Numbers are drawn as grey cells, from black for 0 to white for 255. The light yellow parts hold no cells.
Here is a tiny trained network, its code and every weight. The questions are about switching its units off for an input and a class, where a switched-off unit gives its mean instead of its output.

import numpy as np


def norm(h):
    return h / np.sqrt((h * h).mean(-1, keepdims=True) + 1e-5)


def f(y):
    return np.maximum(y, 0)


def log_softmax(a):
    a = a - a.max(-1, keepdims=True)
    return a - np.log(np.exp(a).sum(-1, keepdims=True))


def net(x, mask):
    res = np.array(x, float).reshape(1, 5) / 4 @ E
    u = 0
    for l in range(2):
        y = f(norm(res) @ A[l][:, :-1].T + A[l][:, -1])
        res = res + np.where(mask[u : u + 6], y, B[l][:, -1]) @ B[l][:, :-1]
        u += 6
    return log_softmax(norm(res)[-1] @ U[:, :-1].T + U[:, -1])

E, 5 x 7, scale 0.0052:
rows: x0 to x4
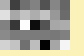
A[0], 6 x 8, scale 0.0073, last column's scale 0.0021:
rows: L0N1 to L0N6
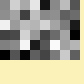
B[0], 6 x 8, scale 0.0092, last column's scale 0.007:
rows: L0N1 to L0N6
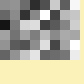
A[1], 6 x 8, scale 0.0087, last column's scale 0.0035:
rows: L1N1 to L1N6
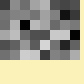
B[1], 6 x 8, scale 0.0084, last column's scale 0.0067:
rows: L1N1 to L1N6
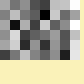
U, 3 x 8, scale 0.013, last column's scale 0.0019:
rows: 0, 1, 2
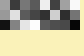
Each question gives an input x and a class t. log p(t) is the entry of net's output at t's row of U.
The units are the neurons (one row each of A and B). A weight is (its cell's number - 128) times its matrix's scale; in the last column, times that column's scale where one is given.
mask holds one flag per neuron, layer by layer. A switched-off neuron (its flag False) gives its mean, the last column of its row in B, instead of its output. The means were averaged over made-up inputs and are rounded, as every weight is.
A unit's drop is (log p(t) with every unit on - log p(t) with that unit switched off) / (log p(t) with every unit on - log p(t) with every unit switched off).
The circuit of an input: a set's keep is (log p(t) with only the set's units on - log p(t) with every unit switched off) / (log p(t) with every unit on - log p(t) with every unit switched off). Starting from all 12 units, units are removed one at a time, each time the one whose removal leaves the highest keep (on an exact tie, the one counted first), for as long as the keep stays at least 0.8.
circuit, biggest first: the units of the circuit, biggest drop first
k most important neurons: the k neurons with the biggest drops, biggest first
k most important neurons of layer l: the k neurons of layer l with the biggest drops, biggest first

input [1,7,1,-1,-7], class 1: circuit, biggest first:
L1N5
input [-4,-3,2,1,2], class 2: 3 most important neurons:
L0N6, L0N2, L1N3
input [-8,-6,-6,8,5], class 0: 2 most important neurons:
L0N2, L0N3
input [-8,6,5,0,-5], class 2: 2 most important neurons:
L0N1, L0N3
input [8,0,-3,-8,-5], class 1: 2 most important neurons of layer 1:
L1N5, L1N2
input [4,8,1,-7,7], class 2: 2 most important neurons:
L0N3, L1N6
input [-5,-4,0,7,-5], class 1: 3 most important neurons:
L0N3, L1N5, L1N1
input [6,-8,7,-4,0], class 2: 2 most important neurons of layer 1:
L1N3, L1N1
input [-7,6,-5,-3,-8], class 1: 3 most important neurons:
L0N5, L1N5, L0N6
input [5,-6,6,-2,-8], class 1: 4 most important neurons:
L1N5, L0N3, L1N3, L0N2
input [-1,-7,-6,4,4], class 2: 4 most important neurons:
L0N6, L0N5, L1N6, L0N4
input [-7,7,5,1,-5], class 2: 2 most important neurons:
L0N3, L0N1
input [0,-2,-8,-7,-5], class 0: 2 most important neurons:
L1N3, L0N2
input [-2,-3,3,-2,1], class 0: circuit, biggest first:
L0N5
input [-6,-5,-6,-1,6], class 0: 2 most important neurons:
L0N2, L1N3
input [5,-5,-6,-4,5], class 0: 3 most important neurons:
L0N2, L1N3, L0N3
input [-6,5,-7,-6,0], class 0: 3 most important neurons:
L0N2, L0N6, L1N3
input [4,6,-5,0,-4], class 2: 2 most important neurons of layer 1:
L1N5, L1N2
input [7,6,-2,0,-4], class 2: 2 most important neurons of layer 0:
L0N3, L0N1
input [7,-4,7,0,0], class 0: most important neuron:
L0N5
